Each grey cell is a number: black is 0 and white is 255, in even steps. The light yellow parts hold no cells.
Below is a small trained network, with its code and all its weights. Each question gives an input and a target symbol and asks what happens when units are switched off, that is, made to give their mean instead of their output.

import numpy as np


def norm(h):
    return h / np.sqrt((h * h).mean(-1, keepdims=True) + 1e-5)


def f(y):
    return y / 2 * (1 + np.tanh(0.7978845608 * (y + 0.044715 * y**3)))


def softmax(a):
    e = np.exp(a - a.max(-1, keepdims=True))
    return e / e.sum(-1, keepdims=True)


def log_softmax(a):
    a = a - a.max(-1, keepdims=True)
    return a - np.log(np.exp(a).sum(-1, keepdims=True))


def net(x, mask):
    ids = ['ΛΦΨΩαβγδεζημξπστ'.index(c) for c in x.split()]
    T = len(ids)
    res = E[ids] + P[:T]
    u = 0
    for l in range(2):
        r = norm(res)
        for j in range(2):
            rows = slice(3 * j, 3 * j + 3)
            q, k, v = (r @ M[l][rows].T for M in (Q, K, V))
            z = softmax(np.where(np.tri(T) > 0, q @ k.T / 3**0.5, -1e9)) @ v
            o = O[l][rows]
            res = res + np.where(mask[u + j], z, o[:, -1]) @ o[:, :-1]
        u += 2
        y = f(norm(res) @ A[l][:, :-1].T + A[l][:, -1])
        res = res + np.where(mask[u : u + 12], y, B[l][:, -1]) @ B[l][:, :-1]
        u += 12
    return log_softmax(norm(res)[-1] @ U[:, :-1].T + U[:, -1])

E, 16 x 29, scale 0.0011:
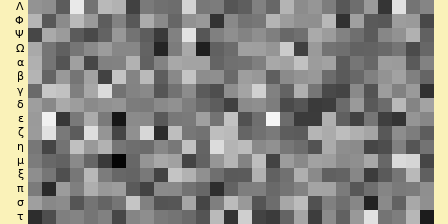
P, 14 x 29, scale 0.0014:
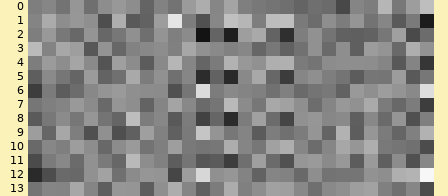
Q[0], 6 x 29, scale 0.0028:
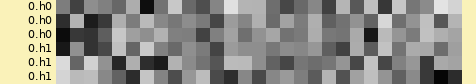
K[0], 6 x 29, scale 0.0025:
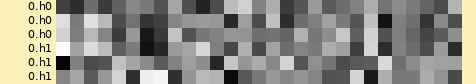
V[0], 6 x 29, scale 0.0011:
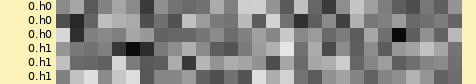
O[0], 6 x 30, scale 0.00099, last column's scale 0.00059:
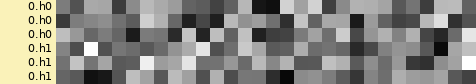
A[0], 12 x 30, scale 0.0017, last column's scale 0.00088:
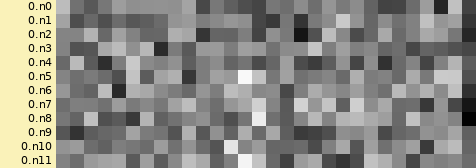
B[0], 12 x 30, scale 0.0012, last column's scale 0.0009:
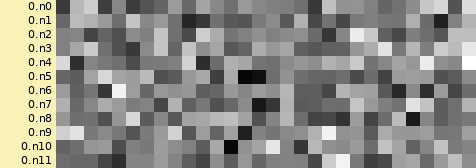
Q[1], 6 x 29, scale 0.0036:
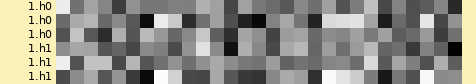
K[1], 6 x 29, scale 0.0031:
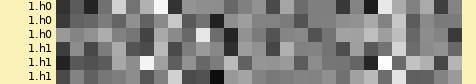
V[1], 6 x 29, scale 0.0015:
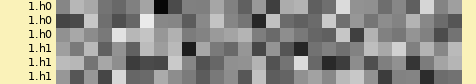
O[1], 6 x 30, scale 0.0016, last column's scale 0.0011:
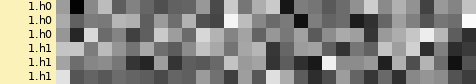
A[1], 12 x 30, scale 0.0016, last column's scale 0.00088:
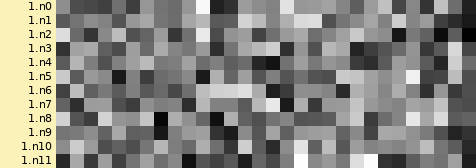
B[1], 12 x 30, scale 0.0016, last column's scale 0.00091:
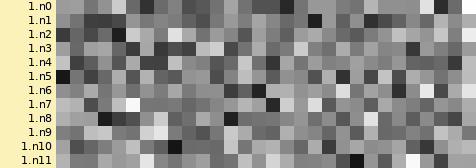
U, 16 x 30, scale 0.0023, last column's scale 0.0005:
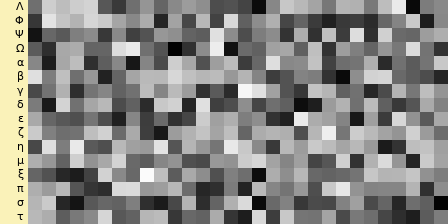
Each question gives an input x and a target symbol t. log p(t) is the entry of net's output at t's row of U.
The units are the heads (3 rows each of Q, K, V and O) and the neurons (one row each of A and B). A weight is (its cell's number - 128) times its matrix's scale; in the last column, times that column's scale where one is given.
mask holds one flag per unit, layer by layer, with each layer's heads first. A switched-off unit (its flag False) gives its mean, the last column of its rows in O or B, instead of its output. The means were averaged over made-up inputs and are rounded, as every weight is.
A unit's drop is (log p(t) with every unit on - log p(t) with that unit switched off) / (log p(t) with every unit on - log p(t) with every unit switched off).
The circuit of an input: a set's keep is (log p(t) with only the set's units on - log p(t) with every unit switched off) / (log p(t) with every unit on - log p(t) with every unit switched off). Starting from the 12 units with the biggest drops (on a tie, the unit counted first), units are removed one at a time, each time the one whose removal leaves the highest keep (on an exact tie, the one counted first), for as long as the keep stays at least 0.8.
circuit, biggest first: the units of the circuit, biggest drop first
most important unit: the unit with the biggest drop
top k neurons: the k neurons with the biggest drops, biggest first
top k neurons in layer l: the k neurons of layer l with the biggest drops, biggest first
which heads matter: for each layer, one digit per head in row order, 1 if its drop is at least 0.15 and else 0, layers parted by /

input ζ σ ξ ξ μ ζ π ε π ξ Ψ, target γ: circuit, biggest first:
1.n6; 0.n8
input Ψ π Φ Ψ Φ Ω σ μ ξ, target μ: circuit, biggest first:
1.n11; 1.h0
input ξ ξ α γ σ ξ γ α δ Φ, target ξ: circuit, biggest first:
0.h1
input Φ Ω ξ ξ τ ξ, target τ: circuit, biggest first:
1.h0; 1.n4
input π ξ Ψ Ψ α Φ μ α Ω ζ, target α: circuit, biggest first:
0.h1; 1.n3; 0.n11
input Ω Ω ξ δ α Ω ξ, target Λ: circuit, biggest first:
1.h1; 1.n6
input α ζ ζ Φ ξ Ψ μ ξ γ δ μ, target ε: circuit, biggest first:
1.n1; 1.n2; 0.n11
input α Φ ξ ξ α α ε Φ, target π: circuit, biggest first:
0.n7; 1.n8
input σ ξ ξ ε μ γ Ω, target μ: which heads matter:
10 / 10
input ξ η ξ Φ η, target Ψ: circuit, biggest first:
0.n7; 0.n11; 1.n5
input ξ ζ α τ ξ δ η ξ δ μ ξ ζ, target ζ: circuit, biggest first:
1.h0; 1.n10; 1.h1; 1.n7
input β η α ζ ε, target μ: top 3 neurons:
1.n11; 0.n7; 0.n0
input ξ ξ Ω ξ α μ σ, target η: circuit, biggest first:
0.h1; 0.n10; 1.n3
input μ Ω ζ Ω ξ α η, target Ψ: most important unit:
0.h0
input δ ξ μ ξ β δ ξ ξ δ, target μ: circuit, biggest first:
1.n11; 1.h0; 0.n2
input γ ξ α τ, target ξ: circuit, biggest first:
0.h1; 1.h1
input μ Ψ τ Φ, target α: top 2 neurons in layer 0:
0.n11; 0.n4
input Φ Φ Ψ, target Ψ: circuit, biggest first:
1.n5; 1.h0; 0.n4
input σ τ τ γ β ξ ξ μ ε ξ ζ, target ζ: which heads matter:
00 / 10
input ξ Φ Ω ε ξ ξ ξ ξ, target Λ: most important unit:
1.n0
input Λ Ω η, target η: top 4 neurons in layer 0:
0.n9; 0.n0; 0.n7; 0.n5
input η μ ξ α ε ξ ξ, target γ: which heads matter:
00 / 01
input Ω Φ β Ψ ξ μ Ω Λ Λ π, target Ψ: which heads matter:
10 / 00
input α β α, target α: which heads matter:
00 / 10
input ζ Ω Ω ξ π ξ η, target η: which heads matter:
01 / 00
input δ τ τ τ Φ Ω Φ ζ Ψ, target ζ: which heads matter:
00 / 00
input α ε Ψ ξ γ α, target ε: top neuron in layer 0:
0.n0
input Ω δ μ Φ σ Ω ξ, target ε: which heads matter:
00 / 01
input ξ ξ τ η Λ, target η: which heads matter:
00 / 01
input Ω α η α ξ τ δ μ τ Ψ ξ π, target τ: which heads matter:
00 / 11
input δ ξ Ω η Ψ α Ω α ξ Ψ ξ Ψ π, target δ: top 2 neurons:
0.n5; 1.n8
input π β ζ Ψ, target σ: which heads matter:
11 / 11
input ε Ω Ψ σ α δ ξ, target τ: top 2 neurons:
1.n4; 0.n5
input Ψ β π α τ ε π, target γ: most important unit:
0.n6
